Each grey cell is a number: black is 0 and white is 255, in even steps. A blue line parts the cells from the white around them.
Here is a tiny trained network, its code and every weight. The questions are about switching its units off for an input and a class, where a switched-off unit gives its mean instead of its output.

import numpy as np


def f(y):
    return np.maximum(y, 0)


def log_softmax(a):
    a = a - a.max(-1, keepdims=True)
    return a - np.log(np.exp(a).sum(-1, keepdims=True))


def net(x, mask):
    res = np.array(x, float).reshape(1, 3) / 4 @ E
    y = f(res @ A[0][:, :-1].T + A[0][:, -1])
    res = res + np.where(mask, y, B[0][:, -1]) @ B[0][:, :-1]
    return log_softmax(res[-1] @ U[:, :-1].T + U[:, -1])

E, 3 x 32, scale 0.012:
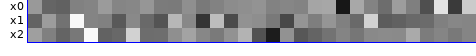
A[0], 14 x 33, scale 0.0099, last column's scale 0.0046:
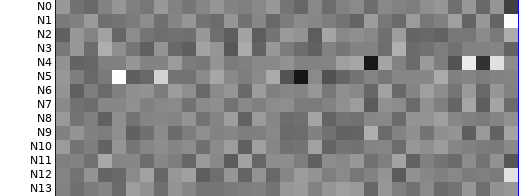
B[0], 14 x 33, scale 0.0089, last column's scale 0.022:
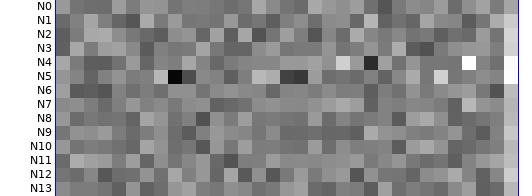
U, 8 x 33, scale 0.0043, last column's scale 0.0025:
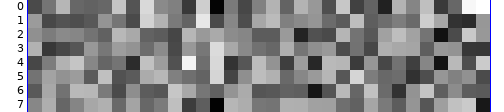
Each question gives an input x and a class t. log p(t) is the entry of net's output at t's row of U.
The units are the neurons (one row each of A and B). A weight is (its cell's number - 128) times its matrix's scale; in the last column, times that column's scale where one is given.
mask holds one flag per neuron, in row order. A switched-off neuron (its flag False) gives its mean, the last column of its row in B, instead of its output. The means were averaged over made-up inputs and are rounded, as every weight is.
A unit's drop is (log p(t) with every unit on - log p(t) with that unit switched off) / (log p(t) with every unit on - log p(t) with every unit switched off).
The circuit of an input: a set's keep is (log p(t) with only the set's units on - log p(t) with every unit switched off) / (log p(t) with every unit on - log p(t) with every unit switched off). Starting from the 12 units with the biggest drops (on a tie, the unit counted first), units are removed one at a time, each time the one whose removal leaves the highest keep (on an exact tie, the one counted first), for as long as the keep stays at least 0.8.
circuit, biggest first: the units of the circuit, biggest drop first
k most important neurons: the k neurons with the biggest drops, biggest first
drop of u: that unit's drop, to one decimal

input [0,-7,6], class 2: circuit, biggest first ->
[N4]
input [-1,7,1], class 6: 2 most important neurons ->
[N3 N4]
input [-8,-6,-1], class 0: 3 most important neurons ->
[N5 N1 N12]
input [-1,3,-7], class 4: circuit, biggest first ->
[N4 N2]
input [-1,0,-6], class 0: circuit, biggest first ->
[N4 N12]
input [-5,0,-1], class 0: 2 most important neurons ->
[N5 N1]
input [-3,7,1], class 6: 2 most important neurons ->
[N3 N1]
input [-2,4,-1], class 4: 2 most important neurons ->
[N5 N4]
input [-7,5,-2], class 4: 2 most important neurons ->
[N5 N2]
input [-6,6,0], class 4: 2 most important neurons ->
[N5 N2]
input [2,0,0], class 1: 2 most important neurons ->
[N5 N2]
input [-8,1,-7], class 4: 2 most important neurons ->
[N2 N4]
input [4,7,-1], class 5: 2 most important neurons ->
[N5 N2]
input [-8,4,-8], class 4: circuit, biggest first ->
[N2]
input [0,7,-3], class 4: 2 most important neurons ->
[N4 N2]
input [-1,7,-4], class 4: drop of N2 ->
0.2
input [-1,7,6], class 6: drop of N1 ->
0.0
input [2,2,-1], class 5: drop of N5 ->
0.6
